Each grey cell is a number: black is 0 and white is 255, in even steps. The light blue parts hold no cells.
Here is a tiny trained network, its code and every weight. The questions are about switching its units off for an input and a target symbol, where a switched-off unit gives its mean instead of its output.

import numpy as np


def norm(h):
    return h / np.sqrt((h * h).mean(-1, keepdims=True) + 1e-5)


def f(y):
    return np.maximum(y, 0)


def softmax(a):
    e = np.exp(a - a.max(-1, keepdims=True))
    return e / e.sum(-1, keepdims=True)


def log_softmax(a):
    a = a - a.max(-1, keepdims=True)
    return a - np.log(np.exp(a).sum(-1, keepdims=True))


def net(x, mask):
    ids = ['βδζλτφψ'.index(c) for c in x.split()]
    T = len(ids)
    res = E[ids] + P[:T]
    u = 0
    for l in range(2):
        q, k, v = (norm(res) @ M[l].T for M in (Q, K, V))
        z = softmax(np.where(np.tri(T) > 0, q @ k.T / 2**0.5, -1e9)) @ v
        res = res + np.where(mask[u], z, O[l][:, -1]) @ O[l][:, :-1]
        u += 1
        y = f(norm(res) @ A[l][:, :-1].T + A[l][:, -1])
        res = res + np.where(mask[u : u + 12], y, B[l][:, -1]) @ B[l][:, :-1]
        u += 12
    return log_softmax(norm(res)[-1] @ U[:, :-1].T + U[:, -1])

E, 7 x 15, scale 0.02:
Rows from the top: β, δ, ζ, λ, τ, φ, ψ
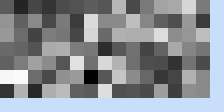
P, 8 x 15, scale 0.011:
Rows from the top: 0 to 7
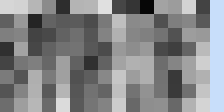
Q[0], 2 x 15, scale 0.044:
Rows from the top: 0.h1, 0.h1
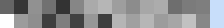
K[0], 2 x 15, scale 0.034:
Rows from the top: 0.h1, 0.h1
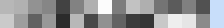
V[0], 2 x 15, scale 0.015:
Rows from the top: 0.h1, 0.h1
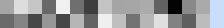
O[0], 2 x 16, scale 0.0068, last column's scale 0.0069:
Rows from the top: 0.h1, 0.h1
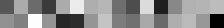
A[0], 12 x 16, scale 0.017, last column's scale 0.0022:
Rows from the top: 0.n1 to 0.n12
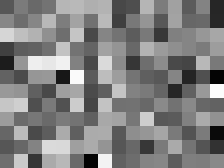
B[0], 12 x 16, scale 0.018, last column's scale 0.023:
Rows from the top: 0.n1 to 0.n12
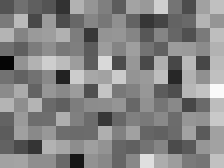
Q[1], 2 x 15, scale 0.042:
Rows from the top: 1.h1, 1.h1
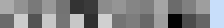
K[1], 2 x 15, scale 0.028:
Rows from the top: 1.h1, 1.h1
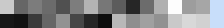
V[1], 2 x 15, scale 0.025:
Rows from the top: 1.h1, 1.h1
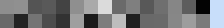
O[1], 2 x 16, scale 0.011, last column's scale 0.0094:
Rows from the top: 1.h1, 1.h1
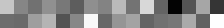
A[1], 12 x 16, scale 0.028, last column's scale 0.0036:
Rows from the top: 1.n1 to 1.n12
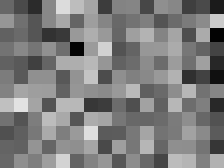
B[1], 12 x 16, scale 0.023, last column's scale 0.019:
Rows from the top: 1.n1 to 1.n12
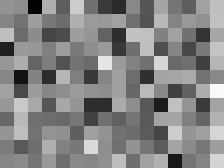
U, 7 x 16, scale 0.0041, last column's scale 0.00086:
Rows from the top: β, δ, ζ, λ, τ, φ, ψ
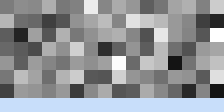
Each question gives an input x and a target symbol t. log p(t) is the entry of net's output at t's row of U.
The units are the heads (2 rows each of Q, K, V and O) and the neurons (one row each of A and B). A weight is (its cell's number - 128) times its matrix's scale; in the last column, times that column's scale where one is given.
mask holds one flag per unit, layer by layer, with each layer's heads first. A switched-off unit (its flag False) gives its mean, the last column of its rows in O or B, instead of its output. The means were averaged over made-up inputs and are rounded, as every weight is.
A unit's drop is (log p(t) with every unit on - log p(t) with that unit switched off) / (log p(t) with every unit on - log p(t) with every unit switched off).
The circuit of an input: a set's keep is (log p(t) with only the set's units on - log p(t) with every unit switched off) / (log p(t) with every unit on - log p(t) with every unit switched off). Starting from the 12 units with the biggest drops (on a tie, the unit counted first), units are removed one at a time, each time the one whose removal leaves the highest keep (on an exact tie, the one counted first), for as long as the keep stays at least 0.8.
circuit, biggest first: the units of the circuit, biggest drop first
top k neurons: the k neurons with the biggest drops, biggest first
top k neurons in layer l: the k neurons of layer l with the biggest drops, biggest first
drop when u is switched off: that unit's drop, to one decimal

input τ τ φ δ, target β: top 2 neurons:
0.n5, 0.n7
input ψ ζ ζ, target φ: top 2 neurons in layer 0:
0.n7, 0.n5
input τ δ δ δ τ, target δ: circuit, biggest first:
0.h1, 0.n1, 1.n3
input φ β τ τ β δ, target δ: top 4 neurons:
0.n1, 1.n3, 0.n5, 1.n5
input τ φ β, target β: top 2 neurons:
0.n7, 0.n6
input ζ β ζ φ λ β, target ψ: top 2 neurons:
0.n6, 1.n4
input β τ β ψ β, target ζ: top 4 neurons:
0.n7, 1.n6, 0.n12, 0.n5
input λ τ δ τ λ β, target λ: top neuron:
1.n1
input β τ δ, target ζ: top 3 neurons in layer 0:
0.n7, 0.n12, 0.n5
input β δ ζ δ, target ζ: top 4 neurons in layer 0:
0.n7, 0.n12, 0.n5, 0.n9
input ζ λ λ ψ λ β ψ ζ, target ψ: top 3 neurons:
0.n6, 1.n4, 0.n1
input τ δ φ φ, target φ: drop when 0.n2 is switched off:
0.0
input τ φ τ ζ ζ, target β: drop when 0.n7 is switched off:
1.3
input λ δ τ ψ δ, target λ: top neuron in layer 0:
0.n12
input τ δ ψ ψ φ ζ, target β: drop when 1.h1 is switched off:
0.1
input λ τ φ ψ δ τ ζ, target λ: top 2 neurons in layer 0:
0.n12, 0.n8
